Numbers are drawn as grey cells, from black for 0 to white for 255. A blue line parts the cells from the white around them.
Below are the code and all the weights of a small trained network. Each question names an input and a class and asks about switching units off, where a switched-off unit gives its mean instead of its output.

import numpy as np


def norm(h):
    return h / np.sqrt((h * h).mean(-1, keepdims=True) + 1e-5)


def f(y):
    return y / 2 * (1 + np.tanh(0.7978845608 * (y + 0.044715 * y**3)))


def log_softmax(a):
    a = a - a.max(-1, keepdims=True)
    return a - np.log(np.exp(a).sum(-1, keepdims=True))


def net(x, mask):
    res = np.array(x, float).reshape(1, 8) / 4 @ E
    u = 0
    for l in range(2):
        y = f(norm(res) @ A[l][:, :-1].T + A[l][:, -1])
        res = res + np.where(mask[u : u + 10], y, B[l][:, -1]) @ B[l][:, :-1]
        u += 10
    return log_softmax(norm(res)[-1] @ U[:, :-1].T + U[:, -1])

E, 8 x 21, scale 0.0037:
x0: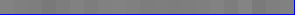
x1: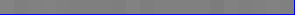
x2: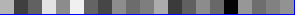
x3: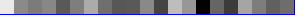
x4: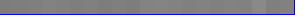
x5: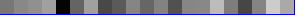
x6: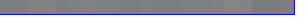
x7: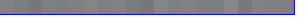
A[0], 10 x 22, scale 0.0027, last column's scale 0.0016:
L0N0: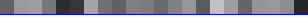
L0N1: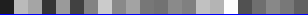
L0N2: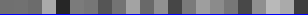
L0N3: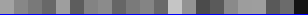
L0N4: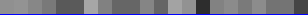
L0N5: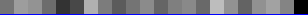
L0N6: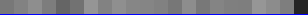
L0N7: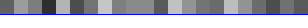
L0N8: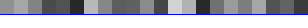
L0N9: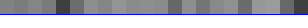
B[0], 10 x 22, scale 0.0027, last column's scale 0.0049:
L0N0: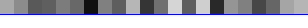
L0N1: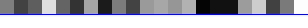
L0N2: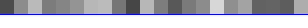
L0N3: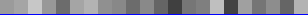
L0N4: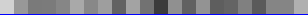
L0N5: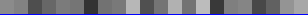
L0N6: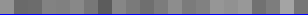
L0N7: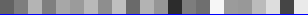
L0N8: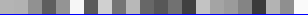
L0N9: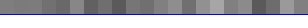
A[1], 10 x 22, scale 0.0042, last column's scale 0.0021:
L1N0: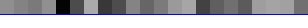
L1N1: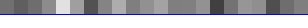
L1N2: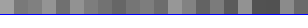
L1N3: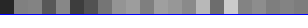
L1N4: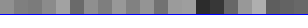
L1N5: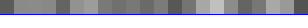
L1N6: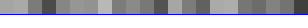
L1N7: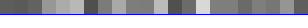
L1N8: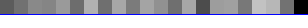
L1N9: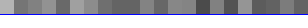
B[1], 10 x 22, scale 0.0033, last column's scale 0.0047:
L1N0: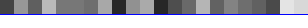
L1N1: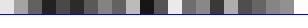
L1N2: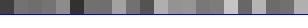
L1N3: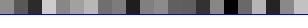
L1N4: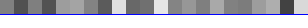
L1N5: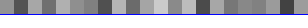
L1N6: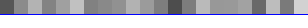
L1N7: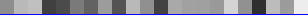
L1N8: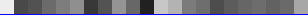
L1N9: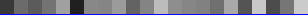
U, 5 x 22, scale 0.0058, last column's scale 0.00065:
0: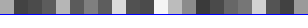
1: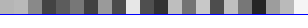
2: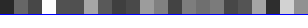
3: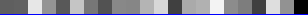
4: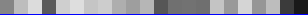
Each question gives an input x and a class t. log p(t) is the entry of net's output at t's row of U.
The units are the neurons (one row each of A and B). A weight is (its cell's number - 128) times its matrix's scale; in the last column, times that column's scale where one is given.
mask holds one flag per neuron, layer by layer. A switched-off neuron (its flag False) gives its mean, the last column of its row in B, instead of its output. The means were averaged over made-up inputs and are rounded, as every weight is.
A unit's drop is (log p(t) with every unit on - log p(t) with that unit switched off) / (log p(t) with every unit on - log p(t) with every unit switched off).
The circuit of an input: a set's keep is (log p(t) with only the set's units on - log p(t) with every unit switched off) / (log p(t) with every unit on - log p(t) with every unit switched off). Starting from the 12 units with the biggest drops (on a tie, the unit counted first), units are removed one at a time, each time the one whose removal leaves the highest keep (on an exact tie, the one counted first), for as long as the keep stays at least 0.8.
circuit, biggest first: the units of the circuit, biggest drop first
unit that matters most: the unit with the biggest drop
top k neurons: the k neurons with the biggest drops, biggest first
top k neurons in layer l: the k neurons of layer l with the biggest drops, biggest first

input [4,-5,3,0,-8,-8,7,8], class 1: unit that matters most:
L0N1
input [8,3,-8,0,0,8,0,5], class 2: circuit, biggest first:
[L0N1 L1N0]
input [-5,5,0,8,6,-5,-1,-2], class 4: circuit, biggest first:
[L0N1 L0N3]
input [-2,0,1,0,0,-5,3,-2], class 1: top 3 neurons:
[L0N1 L1N1 L1N3]
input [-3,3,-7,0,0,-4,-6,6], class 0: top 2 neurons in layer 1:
[L1N8 L1N7]
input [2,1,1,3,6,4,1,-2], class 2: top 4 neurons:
[L1N1 L1N7 L1N9 L0N8]
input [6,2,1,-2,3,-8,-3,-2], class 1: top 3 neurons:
[L1N1 L0N1 L1N7]
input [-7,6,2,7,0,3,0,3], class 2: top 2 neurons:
[L1N0 L1N1]
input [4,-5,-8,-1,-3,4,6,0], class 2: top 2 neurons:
[L0N1 L1N3]
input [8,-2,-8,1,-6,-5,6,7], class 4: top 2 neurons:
[L0N8 L1N6]
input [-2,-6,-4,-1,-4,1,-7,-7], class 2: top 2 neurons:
[L1N0 L0N1]
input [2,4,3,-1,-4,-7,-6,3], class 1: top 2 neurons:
[L0N1 L1N1]
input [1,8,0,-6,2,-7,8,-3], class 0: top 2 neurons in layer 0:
[L0N8 L0N1]
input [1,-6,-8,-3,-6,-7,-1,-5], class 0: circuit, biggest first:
[L0N1]
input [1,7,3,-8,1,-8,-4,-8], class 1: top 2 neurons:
[L1N7 L1N1]
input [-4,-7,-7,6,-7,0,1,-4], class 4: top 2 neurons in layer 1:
[L1N1 L1N6]
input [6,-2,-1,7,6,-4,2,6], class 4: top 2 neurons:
[L0N1 L0N8]
